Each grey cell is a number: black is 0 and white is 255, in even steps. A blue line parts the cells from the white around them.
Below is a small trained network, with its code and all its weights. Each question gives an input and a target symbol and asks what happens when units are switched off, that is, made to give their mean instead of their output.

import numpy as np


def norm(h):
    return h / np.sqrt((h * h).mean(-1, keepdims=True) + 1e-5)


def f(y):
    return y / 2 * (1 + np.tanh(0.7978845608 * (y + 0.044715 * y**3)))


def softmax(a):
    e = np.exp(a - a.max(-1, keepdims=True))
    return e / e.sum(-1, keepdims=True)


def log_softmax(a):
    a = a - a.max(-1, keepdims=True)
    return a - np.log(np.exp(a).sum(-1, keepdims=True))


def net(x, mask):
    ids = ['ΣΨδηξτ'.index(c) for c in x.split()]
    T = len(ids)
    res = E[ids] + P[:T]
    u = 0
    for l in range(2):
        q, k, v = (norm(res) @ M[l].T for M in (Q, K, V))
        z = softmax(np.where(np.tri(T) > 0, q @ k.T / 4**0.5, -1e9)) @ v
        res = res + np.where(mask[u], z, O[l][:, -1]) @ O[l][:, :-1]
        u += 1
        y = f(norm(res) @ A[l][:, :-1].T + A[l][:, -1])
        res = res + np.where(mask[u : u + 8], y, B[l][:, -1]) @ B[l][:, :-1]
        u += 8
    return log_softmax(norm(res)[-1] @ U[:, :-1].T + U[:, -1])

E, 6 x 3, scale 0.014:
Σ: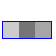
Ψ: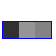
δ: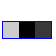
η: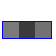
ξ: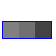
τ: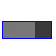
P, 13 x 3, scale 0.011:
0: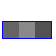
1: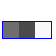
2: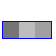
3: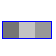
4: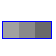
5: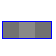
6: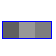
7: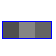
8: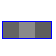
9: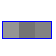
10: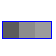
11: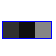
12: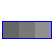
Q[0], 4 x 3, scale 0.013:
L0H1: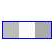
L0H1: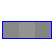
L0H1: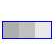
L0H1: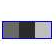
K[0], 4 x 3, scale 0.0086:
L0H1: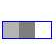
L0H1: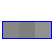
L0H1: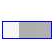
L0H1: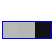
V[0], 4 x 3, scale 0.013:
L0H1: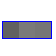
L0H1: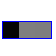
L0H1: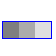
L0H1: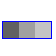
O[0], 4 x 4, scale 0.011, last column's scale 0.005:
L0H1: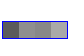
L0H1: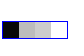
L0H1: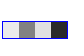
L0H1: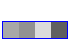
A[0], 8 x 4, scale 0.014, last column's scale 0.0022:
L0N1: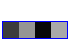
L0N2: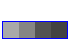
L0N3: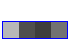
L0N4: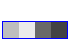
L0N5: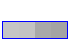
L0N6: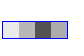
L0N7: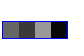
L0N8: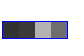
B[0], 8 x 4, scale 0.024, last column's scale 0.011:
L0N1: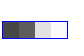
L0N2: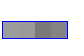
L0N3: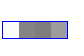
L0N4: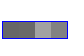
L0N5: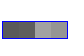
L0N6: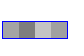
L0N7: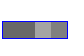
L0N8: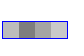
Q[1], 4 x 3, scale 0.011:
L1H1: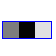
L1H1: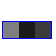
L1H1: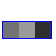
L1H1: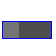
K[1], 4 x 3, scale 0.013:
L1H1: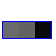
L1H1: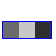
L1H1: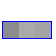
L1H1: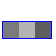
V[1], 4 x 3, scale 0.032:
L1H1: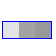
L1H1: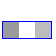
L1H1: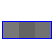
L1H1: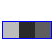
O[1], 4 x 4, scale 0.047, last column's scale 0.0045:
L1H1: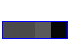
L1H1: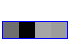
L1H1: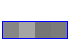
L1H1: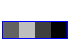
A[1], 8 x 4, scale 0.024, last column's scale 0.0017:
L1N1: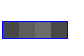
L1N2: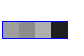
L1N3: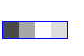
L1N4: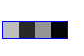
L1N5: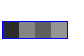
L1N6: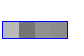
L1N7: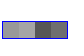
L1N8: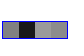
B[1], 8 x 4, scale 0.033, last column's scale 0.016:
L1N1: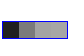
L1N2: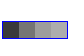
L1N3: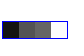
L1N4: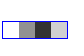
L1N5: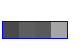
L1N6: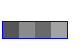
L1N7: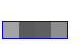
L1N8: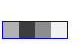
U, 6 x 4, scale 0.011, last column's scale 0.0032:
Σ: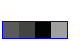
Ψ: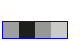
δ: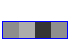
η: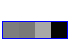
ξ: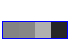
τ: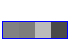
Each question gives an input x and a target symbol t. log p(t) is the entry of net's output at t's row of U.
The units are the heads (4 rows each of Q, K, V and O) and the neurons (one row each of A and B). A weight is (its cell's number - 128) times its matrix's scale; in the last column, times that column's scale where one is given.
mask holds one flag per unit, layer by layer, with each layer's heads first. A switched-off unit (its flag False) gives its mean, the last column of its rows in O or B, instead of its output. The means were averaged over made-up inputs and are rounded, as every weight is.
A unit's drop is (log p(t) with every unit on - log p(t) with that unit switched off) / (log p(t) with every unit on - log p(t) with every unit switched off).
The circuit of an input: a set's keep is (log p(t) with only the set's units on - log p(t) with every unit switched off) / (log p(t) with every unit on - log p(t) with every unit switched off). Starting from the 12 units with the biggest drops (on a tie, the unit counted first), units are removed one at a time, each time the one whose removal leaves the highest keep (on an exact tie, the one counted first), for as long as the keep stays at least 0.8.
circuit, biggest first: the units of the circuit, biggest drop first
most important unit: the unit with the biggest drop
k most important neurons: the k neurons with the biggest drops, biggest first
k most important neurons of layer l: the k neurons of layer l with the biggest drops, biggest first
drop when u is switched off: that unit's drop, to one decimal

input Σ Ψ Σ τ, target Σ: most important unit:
L0H1
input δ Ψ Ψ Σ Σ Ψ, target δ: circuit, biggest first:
L0H1; L1H1
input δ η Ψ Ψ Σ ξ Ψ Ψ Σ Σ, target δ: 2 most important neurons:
L0N6; L1N8
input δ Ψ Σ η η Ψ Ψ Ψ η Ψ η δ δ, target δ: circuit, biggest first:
L0H1; L1H1
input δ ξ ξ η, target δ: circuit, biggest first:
L1H1; L0H1
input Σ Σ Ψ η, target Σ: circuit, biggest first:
L0H1; L1H1
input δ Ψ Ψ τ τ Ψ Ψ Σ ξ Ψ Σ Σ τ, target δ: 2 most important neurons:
L0N8; L0N3
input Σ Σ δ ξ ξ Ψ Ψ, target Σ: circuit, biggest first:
L0H1; L0N3; L1H1
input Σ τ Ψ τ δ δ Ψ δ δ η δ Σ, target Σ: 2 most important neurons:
L0N1; L1N5
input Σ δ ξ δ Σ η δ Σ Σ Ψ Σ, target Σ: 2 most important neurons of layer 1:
L1N4; L1N8
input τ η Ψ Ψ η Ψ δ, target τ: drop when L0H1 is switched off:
0.8
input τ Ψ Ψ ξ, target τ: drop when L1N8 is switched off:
0.1
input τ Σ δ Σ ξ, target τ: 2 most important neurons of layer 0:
L0N1; L0N6
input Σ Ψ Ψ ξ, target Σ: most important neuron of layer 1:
L1N5
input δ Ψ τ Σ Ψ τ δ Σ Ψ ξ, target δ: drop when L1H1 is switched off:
0.8
